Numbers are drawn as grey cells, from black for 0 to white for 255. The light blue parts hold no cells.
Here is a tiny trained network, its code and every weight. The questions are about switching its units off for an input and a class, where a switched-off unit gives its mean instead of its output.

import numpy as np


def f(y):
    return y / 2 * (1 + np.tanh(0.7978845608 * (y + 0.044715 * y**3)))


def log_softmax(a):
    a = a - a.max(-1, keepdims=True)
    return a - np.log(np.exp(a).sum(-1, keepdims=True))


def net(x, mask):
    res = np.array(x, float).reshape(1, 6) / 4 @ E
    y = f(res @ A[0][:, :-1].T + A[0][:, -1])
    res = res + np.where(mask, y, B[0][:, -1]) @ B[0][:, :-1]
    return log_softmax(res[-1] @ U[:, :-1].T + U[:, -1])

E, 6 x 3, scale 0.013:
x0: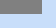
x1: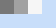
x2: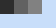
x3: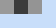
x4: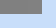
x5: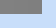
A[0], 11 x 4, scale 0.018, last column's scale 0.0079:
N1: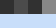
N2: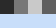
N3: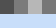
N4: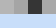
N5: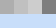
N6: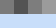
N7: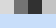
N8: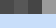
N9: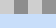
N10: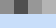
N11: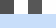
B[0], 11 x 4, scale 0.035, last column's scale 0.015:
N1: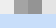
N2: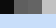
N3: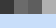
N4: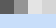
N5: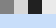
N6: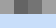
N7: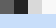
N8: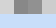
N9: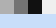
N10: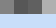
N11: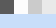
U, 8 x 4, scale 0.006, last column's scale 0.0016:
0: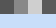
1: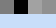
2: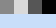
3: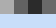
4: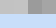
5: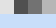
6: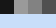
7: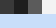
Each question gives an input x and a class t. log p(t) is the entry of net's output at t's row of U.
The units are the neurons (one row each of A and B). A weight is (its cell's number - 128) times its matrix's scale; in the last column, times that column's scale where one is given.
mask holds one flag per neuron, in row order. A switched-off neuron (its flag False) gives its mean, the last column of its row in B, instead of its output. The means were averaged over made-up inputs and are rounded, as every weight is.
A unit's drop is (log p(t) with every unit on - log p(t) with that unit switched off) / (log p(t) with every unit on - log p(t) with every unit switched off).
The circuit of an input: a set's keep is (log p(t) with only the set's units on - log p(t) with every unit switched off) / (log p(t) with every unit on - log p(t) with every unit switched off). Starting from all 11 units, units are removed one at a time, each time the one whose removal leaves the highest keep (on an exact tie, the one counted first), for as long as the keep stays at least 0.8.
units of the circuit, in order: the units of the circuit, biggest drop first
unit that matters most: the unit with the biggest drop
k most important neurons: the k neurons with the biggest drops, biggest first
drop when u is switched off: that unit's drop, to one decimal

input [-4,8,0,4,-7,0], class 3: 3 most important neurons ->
[N9, N5, N7]
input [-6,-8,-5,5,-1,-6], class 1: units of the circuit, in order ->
[N7]
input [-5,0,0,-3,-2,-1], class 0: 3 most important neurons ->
[N9, N5, N1]
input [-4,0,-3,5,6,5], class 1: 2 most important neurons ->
[N5, N1]
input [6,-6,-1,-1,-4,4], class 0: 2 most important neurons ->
[N7, N4]
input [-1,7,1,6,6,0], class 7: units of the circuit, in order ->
[N2, N11]
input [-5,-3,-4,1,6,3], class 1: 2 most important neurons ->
[N11, N7]
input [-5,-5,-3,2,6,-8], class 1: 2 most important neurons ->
[N11, N7]
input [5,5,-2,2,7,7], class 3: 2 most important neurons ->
[N11, N9]
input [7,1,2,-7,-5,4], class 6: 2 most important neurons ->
[N1, N9]
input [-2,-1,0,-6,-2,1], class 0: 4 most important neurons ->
[N9, N5, N1, N8]
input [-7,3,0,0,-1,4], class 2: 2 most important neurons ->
[N7, N4]
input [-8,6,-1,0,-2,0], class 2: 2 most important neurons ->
[N5, N7]
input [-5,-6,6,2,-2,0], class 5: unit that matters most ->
N11
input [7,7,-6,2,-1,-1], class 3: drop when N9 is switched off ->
0.6
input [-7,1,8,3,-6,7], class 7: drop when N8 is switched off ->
-0.1
